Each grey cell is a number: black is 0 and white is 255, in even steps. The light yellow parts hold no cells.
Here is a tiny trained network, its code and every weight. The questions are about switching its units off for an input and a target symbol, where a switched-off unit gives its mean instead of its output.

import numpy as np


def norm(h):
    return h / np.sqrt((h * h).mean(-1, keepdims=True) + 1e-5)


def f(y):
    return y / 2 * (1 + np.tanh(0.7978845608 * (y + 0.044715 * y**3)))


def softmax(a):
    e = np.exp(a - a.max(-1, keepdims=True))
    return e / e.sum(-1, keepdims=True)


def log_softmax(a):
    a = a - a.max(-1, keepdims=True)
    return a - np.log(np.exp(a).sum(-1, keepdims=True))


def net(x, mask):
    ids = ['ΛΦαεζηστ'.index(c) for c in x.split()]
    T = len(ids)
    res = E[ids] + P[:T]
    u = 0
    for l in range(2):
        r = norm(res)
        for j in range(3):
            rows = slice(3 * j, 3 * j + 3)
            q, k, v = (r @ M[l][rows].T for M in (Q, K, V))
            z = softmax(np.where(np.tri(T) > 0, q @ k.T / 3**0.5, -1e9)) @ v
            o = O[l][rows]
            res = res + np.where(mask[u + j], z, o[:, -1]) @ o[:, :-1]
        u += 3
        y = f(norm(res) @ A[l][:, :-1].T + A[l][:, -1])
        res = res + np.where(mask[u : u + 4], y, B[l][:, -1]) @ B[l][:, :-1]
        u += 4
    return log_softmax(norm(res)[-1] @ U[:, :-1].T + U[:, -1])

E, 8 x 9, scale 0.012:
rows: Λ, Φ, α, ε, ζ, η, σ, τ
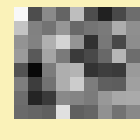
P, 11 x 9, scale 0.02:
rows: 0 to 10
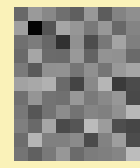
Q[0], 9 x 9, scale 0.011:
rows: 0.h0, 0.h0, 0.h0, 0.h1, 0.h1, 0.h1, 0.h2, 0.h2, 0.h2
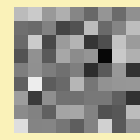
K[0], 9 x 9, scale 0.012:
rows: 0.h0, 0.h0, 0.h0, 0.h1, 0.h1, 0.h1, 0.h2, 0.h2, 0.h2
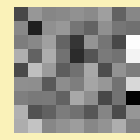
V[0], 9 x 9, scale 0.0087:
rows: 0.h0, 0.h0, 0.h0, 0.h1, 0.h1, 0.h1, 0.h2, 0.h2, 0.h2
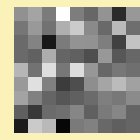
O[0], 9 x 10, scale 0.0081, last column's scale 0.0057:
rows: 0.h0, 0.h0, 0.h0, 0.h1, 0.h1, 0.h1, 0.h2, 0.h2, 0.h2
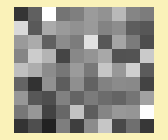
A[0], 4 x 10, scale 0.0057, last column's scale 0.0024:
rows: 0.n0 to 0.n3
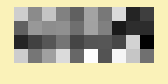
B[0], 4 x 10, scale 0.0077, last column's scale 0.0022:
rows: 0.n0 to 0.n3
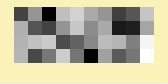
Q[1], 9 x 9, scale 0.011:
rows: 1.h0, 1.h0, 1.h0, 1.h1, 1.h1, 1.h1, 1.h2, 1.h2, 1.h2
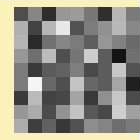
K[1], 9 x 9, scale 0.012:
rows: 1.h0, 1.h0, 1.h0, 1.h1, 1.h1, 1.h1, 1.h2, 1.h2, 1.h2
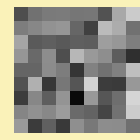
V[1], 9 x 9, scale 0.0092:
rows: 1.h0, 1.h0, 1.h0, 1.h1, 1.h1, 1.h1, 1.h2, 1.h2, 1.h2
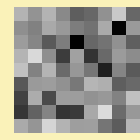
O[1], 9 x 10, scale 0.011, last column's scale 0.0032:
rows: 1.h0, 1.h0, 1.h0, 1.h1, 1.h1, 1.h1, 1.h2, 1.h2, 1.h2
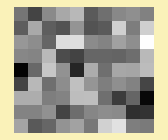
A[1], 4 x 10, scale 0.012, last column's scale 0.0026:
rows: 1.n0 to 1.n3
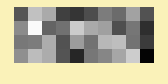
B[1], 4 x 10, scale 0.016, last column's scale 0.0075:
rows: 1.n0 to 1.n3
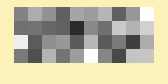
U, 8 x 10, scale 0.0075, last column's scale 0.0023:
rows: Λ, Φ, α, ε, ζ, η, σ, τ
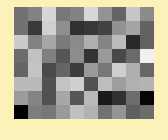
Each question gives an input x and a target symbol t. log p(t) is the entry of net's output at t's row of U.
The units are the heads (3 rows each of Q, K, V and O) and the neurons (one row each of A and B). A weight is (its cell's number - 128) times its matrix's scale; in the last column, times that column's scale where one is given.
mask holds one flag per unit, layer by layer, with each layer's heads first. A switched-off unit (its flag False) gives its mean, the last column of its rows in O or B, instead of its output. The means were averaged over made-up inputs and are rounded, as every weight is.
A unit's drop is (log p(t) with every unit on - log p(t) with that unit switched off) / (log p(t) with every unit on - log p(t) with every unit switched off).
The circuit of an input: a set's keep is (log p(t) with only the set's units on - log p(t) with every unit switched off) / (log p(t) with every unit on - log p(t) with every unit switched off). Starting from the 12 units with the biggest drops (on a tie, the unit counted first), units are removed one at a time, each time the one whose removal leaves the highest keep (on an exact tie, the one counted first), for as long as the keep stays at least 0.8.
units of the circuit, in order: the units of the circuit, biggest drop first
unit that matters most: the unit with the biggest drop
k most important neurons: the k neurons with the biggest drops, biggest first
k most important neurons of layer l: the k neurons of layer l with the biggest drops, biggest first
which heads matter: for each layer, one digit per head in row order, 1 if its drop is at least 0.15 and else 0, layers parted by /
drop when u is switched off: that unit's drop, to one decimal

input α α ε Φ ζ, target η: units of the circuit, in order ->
0.h2, 1.h2
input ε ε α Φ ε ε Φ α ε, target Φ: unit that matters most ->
0.h1
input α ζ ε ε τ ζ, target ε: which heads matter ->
000 / 000
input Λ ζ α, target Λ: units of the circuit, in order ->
1.h1, 1.n3
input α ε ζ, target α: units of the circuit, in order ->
1.n2, 1.h2, 0.h0
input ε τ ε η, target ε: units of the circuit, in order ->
0.h0, 1.h2
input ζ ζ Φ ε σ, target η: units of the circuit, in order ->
1.h2, 0.h1
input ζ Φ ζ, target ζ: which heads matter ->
011 / 000
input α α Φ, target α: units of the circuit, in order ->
1.n2, 0.h0
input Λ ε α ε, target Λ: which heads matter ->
000 / 010
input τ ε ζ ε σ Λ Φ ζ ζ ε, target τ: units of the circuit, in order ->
0.h1, 1.h1
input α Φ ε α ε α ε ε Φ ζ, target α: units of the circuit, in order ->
1.n2, 1.h2, 0.h2
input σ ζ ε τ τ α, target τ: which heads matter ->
110 / 010
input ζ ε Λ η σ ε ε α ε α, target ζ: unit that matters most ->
0.h2
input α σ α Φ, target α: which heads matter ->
100 / 000
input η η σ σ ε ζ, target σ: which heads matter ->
110 / 000
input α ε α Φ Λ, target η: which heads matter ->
001 / 001
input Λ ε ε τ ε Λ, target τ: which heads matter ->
110 / 010
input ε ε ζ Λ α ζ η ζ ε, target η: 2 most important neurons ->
0.n3, 0.n0
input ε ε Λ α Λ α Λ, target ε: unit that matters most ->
0.h2
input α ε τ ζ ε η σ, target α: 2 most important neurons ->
1.n2, 0.n3
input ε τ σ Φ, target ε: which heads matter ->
001 / 001
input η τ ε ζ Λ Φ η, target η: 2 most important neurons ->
0.n3, 1.n3
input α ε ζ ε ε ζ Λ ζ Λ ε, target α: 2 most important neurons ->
1.n2, 0.n2
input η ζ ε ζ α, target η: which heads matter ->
010 / 001
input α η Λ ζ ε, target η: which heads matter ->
100 / 000
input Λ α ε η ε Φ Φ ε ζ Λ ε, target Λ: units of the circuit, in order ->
1.n3
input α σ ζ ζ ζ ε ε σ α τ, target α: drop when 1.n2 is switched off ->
0.3
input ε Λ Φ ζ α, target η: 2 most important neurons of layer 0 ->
0.n2, 0.n3
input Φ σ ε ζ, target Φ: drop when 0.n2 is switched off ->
0.2
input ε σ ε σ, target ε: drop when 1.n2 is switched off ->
0.0
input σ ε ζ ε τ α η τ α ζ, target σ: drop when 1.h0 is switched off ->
0.1
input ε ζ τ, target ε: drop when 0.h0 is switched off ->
0.2
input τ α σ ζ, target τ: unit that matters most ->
0.h1
